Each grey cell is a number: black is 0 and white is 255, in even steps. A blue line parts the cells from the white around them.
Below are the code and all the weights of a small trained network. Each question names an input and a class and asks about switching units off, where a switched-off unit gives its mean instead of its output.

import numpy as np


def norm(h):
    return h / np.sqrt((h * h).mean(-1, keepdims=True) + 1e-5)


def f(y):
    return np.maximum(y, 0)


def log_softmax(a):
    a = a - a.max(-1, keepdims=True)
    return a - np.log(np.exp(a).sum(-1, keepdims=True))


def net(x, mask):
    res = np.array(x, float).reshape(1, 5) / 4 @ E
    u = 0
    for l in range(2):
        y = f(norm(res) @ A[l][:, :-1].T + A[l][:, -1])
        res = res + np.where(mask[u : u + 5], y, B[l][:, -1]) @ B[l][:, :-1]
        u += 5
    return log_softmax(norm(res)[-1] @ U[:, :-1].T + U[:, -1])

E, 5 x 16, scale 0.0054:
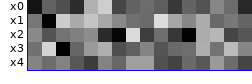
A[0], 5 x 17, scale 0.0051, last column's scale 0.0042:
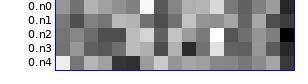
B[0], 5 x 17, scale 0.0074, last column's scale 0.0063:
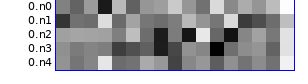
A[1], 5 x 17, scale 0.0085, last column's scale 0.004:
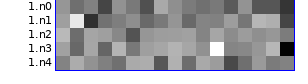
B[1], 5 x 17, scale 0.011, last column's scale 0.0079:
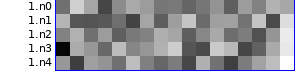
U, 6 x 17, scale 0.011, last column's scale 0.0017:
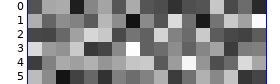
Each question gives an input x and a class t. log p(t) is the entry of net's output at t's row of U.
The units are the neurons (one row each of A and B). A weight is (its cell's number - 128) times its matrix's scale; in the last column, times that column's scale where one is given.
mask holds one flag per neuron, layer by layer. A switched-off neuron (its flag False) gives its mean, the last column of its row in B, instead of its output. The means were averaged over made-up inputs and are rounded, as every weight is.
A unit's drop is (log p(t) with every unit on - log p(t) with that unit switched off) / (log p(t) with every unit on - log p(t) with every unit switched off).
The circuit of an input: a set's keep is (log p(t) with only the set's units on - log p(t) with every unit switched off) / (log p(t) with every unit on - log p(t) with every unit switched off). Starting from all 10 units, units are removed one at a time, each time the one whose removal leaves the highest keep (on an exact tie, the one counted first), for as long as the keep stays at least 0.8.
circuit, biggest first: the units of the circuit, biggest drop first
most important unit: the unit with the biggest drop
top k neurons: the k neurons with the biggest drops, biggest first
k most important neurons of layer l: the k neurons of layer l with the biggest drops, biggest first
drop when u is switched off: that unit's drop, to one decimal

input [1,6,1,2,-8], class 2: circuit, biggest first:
[0.n1]
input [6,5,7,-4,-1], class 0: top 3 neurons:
[1.n0 0.n4 1.n1]
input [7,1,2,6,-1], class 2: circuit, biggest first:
[1.n2 0.n2]
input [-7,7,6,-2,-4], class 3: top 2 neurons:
[0.n4 1.n3]
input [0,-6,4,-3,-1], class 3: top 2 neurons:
[1.n3 0.n0]
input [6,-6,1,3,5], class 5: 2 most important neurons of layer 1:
[1.n1 1.n4]
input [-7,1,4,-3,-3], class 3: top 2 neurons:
[0.n4 1.n3]
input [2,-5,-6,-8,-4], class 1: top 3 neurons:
[0.n2 0.n3 1.n4]
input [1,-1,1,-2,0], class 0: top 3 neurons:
[0.n4 0.n2 0.n0]
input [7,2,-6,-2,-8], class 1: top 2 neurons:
[0.n2 0.n3]
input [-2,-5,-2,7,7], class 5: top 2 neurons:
[1.n1 0.n2]
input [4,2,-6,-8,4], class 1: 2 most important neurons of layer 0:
[0.n2 0.n3]
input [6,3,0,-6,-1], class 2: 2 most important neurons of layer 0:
[0.n0 0.n1]
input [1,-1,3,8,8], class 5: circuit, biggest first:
[1.n1]
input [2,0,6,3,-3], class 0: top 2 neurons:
[1.n0 1.n1]
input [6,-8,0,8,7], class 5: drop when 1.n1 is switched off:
0.2
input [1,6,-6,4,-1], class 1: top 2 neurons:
[0.n2 0.n3]
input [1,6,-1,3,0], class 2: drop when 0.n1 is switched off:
0.8
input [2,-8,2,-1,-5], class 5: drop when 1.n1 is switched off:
0.0
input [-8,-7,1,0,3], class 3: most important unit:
0.n4
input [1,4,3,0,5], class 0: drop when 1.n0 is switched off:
0.1
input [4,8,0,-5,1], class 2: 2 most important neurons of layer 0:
[0.n1 0.n0]
